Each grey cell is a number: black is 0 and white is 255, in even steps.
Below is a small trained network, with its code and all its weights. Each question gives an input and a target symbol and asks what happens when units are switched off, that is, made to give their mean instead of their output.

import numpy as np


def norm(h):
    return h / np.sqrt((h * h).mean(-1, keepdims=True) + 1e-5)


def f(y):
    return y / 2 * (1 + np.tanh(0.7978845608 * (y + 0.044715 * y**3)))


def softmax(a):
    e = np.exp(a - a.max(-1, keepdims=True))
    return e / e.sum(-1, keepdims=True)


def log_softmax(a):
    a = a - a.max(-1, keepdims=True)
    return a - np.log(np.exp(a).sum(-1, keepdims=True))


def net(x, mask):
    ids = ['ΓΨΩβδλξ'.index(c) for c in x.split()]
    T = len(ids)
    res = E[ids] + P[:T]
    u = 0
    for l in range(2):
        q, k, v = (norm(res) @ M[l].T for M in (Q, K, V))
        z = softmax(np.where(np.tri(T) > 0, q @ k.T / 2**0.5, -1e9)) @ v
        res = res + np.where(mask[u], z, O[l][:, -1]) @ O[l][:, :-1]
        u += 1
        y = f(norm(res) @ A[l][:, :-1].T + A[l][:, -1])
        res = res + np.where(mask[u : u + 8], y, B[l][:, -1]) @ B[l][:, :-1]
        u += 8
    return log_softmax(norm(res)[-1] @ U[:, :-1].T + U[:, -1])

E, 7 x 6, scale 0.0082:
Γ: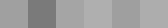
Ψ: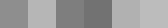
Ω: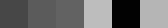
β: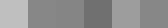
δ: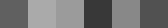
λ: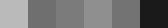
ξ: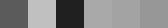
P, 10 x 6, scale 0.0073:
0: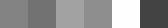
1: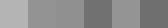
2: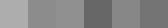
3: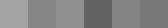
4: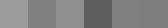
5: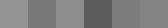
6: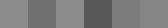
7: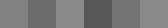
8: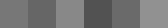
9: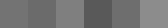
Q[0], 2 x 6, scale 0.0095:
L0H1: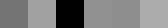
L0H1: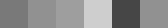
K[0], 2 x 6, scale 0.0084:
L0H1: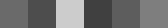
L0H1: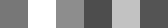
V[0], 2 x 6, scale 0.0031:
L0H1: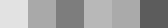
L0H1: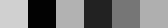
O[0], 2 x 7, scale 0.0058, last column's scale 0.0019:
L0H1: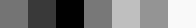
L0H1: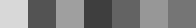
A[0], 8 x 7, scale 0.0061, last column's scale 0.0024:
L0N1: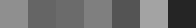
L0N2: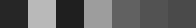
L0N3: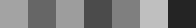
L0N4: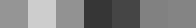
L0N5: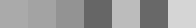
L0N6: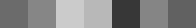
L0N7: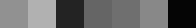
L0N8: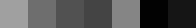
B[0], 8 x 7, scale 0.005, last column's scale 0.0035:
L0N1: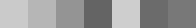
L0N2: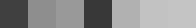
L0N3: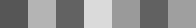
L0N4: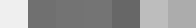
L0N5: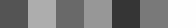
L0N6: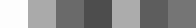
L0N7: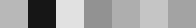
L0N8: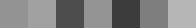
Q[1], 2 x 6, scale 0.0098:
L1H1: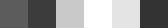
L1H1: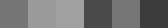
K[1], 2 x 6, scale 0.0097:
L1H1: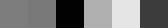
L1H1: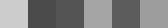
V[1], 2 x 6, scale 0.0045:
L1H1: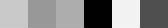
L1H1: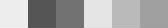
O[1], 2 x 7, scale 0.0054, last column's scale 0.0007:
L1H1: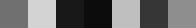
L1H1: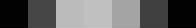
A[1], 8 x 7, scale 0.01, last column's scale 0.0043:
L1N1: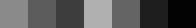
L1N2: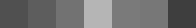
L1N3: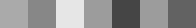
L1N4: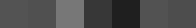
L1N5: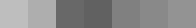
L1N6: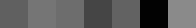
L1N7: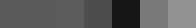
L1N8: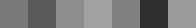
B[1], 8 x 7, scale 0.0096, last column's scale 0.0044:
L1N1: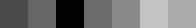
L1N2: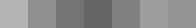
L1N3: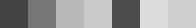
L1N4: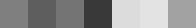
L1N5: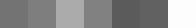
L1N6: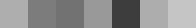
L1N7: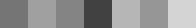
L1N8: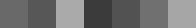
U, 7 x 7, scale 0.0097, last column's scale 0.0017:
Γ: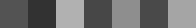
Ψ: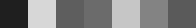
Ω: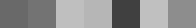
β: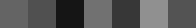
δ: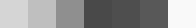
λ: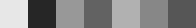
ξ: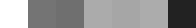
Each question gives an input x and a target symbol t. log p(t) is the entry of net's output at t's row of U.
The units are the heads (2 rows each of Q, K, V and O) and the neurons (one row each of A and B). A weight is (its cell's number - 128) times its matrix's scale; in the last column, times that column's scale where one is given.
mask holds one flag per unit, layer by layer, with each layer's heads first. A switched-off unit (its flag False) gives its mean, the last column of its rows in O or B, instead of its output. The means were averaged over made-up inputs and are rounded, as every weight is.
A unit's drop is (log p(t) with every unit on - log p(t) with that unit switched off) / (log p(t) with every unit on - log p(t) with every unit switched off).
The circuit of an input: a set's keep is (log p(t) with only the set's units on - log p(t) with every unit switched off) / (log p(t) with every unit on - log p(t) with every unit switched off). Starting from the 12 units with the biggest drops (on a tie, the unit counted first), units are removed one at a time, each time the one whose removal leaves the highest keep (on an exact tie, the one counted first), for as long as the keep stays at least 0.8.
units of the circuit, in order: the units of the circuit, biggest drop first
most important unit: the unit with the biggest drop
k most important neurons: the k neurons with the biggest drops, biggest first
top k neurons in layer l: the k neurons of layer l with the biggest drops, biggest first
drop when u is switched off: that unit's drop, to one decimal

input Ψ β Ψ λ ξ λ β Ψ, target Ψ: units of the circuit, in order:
[L1H1, L1N6]
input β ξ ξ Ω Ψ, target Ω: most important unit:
L0N2
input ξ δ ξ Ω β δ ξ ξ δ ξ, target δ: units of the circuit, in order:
[L0H1, L1H1]
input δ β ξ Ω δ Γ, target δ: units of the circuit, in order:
[L1H1, L1N5]
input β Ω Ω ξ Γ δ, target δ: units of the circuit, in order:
[L0N4, L0H1, L1H1]
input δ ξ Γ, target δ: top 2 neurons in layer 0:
[L0N2, L0N3]
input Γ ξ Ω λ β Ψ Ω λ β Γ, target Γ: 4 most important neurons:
[L0N7, L1N8, L1N3, L1N6]
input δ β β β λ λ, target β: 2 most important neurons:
[L1N1, L1N6]
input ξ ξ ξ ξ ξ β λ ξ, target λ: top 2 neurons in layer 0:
[L0N7, L0N5]
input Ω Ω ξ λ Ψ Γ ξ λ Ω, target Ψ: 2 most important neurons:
[L0N6, L1N7]
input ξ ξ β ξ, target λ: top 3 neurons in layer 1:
[L1N3, L1N1, L1N6]
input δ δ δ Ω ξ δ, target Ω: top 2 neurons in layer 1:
[L1N3, L1N5]
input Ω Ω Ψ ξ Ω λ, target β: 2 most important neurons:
[L0N6, L1N1]
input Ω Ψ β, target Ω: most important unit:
L0H1
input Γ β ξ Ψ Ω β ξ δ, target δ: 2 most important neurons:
[L0N4, L0N3]
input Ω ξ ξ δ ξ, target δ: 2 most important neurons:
[L1N3, L0N3]
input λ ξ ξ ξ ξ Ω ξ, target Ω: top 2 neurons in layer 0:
[L0N7, L0N1]
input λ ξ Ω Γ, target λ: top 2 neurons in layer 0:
[L0N8, L0N2]
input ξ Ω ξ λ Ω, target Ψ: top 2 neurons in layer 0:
[L0N2, L0N7]
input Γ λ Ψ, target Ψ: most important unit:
L1H1
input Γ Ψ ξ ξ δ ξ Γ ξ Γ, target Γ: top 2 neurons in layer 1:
[L1N3, L1N8]
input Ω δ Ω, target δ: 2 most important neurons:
[L0N6, L0N1]
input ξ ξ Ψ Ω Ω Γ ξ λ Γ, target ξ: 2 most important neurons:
[L0N2, L1N3]
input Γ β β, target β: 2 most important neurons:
[L1N1, L0N2]
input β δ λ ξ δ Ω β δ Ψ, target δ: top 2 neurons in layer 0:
[L0N4, L0N6]
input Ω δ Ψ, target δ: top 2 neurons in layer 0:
[L0N3, L0N4]
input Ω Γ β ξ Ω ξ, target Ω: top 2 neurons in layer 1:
[L1N7, L1N4]
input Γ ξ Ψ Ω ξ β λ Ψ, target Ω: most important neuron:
[L0N3]
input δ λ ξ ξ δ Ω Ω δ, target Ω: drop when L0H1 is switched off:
0.3
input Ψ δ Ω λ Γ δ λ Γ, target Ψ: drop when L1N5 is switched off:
0.1
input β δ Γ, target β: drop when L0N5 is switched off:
0.0
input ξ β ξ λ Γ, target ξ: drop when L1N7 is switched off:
0.2
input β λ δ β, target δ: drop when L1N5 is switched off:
0.2
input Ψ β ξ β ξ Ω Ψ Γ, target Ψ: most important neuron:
[L0N5]
